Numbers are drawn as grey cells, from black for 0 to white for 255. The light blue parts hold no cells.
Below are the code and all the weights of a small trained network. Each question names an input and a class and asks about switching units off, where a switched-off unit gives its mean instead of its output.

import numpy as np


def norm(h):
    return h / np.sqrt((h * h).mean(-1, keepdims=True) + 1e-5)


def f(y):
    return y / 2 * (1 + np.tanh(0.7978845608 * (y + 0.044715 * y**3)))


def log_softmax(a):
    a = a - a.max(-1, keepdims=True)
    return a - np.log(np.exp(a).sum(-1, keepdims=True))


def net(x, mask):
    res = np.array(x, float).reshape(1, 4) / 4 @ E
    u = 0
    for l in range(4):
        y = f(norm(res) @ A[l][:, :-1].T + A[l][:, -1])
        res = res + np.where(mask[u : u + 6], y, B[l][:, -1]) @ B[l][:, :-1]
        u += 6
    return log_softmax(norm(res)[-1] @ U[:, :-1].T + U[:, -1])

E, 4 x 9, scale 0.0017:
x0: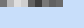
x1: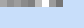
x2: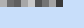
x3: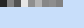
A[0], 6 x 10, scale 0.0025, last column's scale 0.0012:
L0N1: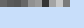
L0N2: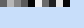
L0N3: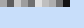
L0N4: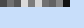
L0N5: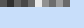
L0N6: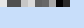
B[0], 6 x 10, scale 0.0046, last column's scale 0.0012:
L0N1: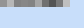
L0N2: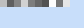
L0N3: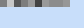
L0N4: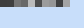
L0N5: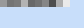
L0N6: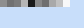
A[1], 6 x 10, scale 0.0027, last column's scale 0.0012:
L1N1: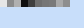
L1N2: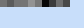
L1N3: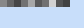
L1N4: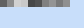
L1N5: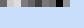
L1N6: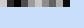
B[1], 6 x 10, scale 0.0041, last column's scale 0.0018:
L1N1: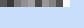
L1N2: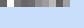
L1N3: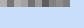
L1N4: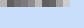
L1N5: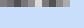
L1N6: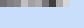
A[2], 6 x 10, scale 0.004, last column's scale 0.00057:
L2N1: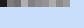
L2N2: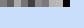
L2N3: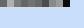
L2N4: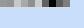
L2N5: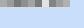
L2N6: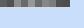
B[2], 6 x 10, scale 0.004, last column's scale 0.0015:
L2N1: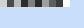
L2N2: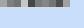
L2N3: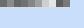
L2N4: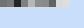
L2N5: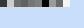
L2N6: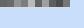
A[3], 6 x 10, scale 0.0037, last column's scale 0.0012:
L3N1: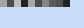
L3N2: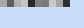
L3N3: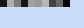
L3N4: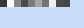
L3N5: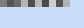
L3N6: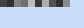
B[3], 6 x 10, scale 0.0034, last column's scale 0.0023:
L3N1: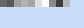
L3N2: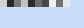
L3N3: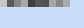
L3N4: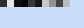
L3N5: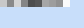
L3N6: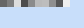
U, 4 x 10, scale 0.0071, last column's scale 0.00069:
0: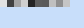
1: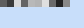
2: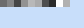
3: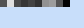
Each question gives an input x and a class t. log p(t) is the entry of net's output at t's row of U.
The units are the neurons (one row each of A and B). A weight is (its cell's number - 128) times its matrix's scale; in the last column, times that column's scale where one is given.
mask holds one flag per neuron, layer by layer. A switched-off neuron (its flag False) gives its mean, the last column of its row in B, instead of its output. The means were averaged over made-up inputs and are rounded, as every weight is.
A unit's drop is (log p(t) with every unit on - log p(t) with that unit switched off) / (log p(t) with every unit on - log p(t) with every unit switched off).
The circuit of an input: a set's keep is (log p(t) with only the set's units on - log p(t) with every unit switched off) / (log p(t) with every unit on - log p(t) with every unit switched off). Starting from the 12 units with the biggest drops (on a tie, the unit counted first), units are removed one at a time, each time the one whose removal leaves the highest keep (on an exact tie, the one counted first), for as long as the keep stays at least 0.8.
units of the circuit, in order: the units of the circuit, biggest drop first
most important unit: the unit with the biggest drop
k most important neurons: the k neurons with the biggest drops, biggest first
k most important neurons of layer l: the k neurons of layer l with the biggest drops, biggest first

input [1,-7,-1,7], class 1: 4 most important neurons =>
L0N4, L2N1, L2N5, L3N6
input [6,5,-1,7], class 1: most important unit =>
L0N4
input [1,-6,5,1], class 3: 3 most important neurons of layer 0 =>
L0N2, L0N5, L0N1
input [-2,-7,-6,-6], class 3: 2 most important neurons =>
L1N2, L0N6
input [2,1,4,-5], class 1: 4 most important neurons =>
L1N1, L0N2, L0N5, L2N6
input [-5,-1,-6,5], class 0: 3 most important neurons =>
L0N2, L1N1, L0N5
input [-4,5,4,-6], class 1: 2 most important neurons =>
L1N1, L0N2
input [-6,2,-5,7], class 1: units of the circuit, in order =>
L0N4, L2N1
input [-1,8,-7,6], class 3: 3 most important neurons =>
L0N3, L2N5, L0N6
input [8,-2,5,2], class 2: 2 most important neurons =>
L0N2, L2N4
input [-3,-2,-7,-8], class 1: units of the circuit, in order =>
L1N1, L3N1
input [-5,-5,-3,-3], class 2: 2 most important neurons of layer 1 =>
L1N6, L1N1
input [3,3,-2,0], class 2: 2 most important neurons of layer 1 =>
L1N5, L1N4
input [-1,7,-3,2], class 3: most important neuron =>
L2N5
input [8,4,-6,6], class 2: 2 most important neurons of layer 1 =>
L1N4, L1N1
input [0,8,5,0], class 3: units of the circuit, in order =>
L2N5, L3N4
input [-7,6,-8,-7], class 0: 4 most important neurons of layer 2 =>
L2N1, L2N4, L2N2, L2N5
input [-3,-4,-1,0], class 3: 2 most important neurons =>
L1N2, L1N4
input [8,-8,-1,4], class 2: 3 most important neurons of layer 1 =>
L1N5, L1N4, L1N1
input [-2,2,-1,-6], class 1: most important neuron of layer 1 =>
L1N1
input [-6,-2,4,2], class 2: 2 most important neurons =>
L1N6, L0N2
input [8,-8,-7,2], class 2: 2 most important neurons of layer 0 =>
L0N6, L0N3
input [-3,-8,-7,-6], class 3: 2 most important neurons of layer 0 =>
L0N6, L0N1
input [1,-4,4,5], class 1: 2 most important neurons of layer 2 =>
L2N1, L2N5
